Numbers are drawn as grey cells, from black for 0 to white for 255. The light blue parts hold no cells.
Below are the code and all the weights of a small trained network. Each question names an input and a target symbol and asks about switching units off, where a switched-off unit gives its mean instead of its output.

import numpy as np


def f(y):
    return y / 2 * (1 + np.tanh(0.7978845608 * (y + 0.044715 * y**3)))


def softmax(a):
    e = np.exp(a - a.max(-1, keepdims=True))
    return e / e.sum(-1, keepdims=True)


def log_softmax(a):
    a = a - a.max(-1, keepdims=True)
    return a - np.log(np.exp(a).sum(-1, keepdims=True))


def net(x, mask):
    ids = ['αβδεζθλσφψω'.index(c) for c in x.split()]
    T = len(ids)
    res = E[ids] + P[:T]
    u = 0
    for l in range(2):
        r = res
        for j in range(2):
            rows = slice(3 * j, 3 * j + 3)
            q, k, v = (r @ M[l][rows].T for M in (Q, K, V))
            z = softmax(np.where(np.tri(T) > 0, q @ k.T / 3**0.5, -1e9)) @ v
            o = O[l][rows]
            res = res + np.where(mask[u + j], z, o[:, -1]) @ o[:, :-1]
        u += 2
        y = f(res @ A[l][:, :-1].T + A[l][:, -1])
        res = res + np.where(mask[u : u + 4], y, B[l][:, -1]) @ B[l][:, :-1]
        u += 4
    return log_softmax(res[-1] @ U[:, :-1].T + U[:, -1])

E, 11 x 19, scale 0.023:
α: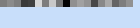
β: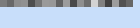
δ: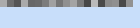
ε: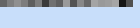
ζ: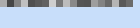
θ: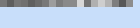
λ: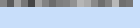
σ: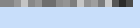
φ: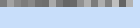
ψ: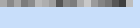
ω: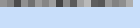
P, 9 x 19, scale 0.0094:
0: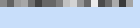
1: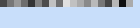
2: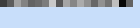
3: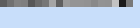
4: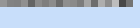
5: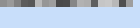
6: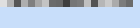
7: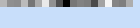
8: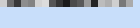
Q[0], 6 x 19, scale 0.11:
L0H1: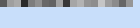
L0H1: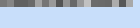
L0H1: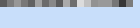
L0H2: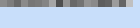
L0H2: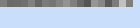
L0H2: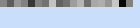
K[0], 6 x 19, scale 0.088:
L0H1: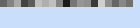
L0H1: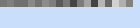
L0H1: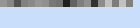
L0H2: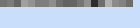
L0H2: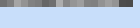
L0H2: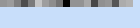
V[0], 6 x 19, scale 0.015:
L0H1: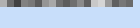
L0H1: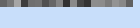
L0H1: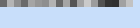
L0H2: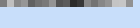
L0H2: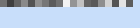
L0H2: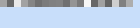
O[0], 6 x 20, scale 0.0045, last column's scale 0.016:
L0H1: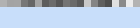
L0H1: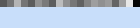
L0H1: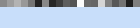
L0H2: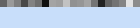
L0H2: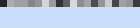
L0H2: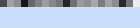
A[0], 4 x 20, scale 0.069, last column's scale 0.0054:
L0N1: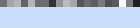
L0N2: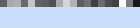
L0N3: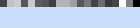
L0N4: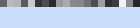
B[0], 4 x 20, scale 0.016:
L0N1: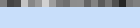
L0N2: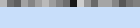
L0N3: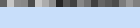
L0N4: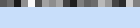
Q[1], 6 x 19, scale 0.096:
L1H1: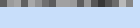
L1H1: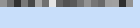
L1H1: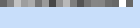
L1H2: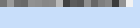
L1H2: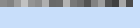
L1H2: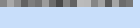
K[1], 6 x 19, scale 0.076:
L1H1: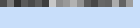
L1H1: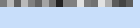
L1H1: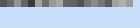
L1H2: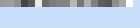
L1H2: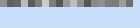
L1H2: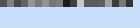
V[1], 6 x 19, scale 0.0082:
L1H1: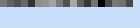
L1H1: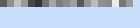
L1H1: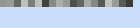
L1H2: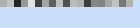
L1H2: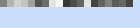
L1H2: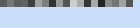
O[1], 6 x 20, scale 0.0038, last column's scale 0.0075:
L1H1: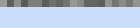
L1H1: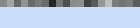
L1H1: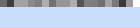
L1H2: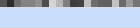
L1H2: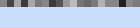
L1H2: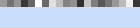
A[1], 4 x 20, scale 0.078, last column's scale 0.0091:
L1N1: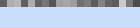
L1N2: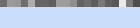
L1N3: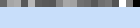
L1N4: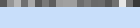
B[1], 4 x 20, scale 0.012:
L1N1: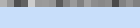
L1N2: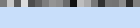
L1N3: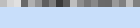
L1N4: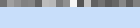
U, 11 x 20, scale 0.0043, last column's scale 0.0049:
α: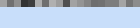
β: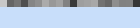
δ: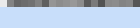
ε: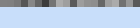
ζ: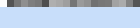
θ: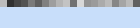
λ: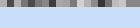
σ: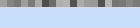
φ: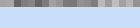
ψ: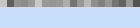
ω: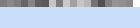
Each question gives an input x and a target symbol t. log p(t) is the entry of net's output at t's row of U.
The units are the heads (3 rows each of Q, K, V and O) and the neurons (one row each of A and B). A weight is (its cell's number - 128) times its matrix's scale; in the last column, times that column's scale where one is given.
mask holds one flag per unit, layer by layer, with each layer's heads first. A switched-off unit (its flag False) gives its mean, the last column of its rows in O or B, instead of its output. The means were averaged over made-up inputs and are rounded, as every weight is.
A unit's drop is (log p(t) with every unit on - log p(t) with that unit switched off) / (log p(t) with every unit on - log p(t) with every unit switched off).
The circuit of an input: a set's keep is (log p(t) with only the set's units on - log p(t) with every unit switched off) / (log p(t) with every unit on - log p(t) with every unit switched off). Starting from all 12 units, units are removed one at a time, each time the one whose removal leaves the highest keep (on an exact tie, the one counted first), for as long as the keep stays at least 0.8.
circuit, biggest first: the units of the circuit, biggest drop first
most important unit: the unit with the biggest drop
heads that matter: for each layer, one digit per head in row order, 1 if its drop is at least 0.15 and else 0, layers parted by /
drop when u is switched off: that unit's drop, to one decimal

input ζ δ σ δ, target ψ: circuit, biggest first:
[L0H2 L1H1]
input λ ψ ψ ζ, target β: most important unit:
L0H2
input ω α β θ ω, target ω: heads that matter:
11 / 00
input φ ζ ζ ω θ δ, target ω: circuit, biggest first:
[L0H2 L0H1]
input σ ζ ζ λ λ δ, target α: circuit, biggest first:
[L0H2 L1H2]
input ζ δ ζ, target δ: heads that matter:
10 / 11
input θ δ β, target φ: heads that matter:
01 / 10
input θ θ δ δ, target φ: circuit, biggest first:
[L0H2 L1H1]
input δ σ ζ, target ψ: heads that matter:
11 / 10
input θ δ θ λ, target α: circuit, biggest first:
[L0H1 L0H2 L1H2]
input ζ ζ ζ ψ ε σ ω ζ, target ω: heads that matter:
01 / 00
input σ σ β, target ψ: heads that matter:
01 / 10
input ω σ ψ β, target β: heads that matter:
11 / 00
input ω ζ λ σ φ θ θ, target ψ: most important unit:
L0H1
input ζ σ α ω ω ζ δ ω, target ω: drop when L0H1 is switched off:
0.2
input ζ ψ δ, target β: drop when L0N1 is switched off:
0.0
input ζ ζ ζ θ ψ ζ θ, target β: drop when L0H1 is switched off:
0.1
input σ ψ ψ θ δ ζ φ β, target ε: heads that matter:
01 / 01
